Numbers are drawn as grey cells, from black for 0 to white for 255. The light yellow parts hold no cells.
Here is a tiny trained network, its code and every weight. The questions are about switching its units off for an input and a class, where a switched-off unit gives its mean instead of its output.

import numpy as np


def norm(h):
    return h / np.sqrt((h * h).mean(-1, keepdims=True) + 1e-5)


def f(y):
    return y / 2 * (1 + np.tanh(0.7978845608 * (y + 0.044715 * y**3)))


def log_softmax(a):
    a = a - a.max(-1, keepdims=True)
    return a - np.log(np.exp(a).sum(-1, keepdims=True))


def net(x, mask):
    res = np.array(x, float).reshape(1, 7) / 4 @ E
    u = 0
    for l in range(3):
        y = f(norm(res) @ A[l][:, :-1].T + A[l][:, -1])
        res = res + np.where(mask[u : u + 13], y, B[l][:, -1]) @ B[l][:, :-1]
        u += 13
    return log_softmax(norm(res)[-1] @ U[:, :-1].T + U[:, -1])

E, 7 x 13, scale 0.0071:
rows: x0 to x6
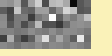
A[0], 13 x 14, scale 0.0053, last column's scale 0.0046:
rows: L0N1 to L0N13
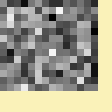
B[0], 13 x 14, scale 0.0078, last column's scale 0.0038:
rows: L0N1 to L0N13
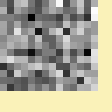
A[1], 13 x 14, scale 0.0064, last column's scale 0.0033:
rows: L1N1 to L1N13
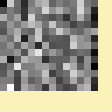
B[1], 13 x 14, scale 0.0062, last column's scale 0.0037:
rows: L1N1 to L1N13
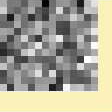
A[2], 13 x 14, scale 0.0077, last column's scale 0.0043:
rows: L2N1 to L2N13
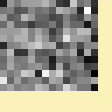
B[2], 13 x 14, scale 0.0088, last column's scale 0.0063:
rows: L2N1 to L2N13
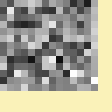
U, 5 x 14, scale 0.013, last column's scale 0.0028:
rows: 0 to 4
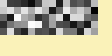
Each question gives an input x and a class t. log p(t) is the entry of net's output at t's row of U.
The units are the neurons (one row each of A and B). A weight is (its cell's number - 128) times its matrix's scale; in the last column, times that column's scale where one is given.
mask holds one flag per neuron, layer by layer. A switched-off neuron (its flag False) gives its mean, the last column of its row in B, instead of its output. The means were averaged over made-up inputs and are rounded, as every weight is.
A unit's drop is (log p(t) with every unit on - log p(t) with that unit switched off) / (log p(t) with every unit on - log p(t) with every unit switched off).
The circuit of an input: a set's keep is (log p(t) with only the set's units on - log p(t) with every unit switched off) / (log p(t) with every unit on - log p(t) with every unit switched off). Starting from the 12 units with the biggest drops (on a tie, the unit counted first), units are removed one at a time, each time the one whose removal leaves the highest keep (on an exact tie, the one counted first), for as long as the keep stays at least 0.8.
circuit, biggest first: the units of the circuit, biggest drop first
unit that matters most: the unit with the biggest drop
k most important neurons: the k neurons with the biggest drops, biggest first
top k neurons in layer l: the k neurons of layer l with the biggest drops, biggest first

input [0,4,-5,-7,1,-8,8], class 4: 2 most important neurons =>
(L1N9, L0N1)
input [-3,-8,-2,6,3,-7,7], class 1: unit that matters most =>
L1N13
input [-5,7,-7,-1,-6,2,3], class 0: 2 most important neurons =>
(L0N3, L2N9)
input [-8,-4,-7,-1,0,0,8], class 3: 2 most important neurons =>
(L1N11, L1N7)
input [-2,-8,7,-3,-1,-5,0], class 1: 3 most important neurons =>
(L1N13, L0N6, L0N3)
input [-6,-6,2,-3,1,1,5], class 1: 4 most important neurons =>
(L1N13, L0N7, L0N4, L2N6)
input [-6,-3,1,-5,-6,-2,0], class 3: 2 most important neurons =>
(L1N7, L1N11)
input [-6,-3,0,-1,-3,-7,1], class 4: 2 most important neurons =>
(L1N9, L2N2)
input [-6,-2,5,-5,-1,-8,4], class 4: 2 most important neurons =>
(L1N9, L0N13)
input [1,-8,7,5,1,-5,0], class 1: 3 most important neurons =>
(L0N6, L1N13, L0N3)
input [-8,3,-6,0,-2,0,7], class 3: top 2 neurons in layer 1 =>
(L1N11, L1N7)
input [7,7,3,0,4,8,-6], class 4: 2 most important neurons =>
(L1N1, L0N12)
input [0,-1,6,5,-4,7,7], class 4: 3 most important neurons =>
(L0N12, L1N2, L0N3)
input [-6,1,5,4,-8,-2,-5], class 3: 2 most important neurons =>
(L1N7, L0N3)
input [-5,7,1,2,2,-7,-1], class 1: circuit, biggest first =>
(L0N9)
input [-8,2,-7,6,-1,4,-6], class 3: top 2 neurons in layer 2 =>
(L2N1, L2N7)
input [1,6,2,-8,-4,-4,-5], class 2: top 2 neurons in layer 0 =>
(L0N13, L0N2)
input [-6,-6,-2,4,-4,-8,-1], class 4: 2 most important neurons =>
(L1N9, L0N9)
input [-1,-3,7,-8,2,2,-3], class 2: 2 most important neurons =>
(L2N11, L0N3)
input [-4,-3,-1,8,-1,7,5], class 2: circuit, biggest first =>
(L0N5)
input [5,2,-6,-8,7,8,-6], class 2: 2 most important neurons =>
(L0N2, L2N11)
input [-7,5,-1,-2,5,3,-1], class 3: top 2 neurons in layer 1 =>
(L1N11, L1N7)
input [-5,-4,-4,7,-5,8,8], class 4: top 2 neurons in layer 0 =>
(L0N12, L0N2)
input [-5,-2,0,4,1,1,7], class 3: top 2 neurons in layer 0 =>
(L0N2, L0N13)
